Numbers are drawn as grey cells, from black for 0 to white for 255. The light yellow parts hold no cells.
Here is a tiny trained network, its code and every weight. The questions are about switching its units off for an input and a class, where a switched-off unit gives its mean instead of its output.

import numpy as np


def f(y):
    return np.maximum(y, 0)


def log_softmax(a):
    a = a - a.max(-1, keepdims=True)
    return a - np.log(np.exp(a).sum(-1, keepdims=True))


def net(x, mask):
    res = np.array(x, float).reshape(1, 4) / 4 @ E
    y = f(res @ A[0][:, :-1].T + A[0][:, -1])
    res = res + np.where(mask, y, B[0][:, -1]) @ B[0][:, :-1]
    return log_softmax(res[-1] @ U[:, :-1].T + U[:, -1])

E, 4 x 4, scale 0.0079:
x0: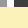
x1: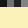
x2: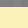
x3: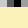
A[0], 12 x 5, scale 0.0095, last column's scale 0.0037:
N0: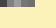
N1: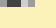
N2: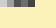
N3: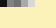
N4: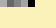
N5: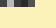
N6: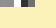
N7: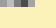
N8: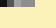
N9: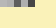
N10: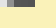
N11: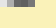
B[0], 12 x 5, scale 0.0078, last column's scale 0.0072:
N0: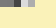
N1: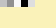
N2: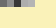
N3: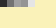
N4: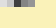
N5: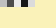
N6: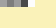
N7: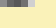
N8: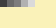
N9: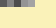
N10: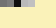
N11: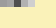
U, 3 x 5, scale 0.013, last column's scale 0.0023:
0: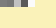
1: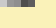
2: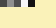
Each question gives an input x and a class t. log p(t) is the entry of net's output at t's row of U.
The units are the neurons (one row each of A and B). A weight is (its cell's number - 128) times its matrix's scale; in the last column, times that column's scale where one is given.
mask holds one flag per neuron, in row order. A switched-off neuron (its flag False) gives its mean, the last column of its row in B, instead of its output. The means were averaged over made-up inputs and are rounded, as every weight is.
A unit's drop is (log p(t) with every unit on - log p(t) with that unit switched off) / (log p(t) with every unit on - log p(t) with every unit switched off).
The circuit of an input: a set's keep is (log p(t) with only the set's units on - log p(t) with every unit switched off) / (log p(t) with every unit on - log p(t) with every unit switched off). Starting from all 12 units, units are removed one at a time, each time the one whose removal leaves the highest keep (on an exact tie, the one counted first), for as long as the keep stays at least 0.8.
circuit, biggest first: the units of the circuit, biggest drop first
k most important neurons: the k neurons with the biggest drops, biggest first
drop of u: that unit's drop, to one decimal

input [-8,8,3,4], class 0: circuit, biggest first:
[N1]
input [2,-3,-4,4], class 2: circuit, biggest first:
[N5, N10]
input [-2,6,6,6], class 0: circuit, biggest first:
[N1, N3]
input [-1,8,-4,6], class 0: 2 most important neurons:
[N1, N3]
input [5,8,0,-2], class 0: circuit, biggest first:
[N5, N3]
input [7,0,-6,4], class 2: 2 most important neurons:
[N10, N2]
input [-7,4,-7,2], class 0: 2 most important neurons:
[N1, N10]
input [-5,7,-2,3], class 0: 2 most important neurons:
[N1, N10]
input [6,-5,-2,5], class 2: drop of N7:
0.0
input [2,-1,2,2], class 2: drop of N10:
0.1
